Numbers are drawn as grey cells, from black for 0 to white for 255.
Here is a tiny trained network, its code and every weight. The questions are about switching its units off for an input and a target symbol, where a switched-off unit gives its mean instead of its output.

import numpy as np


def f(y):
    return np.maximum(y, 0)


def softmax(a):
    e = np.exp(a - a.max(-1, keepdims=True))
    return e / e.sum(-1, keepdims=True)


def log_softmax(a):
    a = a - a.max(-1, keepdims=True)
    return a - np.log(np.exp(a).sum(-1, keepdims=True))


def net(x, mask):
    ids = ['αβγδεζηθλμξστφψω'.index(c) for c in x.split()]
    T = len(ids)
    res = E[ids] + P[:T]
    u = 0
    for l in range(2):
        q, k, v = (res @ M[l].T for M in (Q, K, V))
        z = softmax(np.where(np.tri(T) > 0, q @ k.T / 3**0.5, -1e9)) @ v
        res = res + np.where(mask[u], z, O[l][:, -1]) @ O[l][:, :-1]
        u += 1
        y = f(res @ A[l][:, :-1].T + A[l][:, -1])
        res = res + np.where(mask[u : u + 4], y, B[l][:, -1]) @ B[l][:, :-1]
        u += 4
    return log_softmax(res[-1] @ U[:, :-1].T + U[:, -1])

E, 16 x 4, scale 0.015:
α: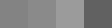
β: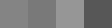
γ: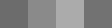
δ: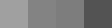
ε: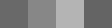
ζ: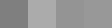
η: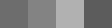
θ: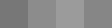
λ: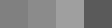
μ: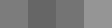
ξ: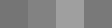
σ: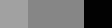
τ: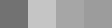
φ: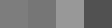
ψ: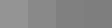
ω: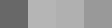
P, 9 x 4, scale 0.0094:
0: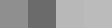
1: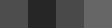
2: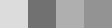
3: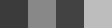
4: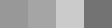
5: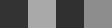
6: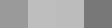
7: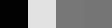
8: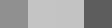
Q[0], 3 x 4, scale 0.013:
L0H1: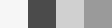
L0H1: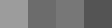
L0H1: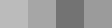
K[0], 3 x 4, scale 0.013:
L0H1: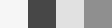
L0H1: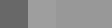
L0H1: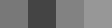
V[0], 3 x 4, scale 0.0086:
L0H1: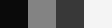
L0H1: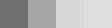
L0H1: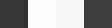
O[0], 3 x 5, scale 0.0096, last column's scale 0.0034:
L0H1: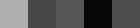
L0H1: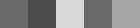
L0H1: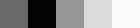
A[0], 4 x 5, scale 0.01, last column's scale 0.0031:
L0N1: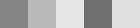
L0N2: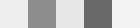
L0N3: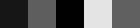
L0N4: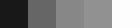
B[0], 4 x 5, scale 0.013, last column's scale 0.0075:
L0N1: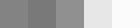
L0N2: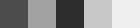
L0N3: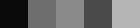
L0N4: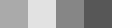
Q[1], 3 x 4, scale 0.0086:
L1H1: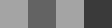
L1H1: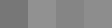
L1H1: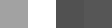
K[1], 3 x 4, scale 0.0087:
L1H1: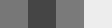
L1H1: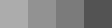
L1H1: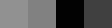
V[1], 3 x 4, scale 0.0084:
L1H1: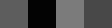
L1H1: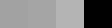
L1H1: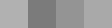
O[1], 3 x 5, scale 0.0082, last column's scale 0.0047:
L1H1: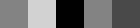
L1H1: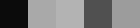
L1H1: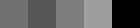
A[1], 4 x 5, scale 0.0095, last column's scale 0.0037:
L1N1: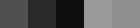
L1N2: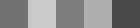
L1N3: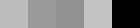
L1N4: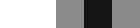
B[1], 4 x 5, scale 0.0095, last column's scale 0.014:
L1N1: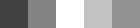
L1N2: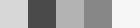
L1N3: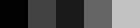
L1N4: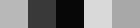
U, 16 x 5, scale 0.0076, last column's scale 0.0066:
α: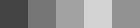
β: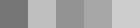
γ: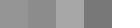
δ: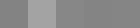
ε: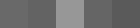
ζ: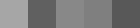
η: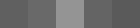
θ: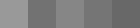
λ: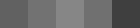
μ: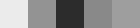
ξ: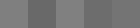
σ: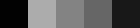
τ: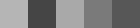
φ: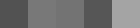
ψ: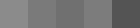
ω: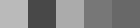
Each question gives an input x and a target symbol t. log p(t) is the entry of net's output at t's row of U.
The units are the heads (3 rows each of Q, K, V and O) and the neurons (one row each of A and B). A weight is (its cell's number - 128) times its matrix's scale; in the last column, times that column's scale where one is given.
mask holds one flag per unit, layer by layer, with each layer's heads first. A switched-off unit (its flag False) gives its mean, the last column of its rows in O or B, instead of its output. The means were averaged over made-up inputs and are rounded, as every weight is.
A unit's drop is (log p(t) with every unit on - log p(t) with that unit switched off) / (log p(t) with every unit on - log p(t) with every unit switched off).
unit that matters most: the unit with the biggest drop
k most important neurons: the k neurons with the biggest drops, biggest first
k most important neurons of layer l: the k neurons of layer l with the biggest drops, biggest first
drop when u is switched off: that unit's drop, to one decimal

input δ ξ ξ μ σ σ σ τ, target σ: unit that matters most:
L0N3
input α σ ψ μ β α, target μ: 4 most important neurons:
L1N4, L0N1, L0N3, L0N2
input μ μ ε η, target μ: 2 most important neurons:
L0N4, L1N4
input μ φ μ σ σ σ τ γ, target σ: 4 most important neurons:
L0N3, L0N4, L0N1, L0N2
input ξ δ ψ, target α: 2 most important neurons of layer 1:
L1N1, L1N3
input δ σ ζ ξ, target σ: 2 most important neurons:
L0N3, L0N1
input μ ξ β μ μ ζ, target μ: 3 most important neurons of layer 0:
L0N1, L0N2, L0N3
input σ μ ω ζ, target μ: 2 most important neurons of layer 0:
L0N3, L0N1
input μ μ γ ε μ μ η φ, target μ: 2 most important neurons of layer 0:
L0N4, L0N1
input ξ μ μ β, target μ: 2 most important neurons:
L1N4, L0N1
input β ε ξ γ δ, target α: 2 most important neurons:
L0N4, L0N1
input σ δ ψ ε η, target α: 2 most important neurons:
L0N1, L1N3
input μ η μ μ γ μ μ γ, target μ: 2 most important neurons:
L0N4, L1N4
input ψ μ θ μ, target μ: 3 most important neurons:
L1N4, L0N1, L0N2
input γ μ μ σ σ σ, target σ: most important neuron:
L0N3
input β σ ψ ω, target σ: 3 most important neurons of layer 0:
L0N3, L0N1, L0N2
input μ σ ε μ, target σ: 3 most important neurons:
L0N3, L0N1, L1N2
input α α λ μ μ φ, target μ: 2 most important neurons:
L1N4, L0N1
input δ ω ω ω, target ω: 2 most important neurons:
L0N2, L0N1
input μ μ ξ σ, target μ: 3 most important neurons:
L1N4, L0N1, L0N2
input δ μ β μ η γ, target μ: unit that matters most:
L1N4
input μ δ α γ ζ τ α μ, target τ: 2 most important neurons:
L0N2, L0N1
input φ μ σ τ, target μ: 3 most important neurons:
L1N4, L0N3, L0N1
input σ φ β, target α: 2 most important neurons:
L1N3, L0N4
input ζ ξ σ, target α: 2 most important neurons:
L0N4, L0N2
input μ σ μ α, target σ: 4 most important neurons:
L0N3, L0N1, L1N2, L0N2
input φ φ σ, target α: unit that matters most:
L0N4
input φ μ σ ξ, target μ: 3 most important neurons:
L1N4, L0N1, L0N3
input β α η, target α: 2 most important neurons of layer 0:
L0N1, L0N2
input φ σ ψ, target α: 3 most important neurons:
L0N4, L0N2, L1N3
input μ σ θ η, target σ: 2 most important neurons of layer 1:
L1N2, L1N4
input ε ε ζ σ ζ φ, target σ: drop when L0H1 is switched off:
0.4
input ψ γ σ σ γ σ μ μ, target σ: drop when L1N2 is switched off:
0.1
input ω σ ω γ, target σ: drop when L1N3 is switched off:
-0.1
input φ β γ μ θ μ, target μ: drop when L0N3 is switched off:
0.2
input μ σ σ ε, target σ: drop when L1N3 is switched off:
-0.1
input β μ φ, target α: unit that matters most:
L1N3
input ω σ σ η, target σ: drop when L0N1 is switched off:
0.3
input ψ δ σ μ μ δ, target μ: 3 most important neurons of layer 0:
L0N1, L0N2, L0N3
